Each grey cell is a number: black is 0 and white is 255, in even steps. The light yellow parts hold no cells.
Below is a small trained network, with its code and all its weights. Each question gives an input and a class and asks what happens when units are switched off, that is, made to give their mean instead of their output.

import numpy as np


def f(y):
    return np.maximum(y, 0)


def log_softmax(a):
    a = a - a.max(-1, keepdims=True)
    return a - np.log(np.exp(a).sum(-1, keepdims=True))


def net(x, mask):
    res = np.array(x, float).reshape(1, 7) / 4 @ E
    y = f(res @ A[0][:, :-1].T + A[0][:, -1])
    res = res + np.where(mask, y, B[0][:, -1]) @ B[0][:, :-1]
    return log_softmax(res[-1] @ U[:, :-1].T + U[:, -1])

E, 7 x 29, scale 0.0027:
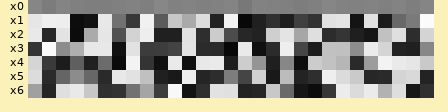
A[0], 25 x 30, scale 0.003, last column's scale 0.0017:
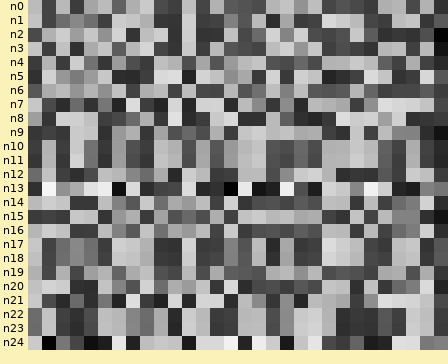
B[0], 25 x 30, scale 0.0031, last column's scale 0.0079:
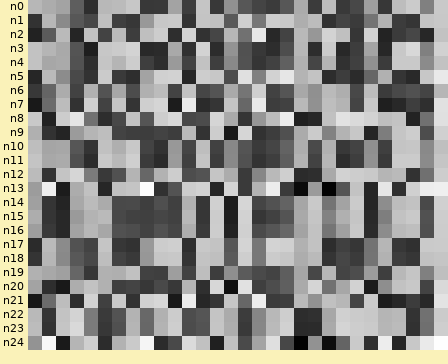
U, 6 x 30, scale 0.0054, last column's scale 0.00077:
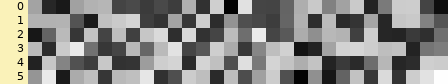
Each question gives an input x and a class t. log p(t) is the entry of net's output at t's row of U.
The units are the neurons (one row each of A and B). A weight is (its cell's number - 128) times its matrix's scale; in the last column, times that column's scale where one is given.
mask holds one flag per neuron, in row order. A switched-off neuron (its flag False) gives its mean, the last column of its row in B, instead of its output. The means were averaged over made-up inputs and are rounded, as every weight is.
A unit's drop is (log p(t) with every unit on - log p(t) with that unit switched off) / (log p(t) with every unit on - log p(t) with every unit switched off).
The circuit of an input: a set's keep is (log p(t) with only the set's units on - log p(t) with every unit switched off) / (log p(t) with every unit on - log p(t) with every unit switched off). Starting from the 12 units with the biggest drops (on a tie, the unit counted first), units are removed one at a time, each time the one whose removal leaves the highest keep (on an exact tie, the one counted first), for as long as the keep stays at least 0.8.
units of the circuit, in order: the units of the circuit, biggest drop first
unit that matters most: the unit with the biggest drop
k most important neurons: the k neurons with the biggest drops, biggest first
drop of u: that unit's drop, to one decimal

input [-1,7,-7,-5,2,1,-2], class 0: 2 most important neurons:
[n20 n14]
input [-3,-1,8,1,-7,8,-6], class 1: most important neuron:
[n3]
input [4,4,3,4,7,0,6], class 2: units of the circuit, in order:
[n21 n7]
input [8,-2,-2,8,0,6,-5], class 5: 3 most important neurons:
[n13 n5 n8]
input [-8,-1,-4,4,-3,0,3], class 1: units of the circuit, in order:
[n11 n4]
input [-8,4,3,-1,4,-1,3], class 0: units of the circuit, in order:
[n20 n14]
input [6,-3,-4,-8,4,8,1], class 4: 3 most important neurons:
[n17 n1 n18]
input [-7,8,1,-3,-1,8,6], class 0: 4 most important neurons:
[n20 n14 n16 n5]
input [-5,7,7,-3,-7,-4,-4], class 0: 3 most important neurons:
[n20 n14 n16]
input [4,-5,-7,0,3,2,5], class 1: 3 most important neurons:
[n11 n4 n10]
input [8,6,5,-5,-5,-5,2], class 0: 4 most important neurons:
[n20 n14 n16 n13]
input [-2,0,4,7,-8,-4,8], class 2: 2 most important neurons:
[n2 n6]
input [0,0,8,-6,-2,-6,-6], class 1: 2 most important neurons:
[n3 n0]
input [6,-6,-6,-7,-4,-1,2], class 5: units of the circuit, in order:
[n24]
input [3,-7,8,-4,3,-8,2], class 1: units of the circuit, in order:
[n3 n0]
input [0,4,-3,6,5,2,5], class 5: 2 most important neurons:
[n13 n2]
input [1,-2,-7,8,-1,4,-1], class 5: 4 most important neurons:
[n13 n3 n0 n19]
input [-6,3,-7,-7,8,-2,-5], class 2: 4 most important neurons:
[n21 n7 n13 n3]
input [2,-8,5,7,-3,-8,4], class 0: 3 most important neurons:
[n9 n15 n24]
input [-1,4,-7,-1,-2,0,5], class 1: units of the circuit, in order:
[n11]
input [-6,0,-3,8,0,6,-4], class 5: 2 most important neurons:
[n13 n5]
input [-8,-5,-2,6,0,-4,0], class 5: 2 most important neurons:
[n13 n20]
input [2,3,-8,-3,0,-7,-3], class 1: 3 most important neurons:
[n11 n4 n10]
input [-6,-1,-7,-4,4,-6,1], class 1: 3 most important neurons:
[n11 n4 n10]
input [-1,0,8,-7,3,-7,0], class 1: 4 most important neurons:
[n3 n0 n19 n13]
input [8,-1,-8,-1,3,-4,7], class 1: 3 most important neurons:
[n11 n4 n10]
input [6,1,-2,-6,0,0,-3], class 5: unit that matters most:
n24
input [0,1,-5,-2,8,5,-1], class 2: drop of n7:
0.4
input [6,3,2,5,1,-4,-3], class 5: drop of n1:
0.2
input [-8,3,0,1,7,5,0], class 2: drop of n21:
0.3
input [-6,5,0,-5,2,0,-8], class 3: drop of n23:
0.1
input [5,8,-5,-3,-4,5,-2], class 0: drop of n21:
0.0
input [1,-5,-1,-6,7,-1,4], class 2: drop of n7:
0.4
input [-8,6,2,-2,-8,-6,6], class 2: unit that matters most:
n2
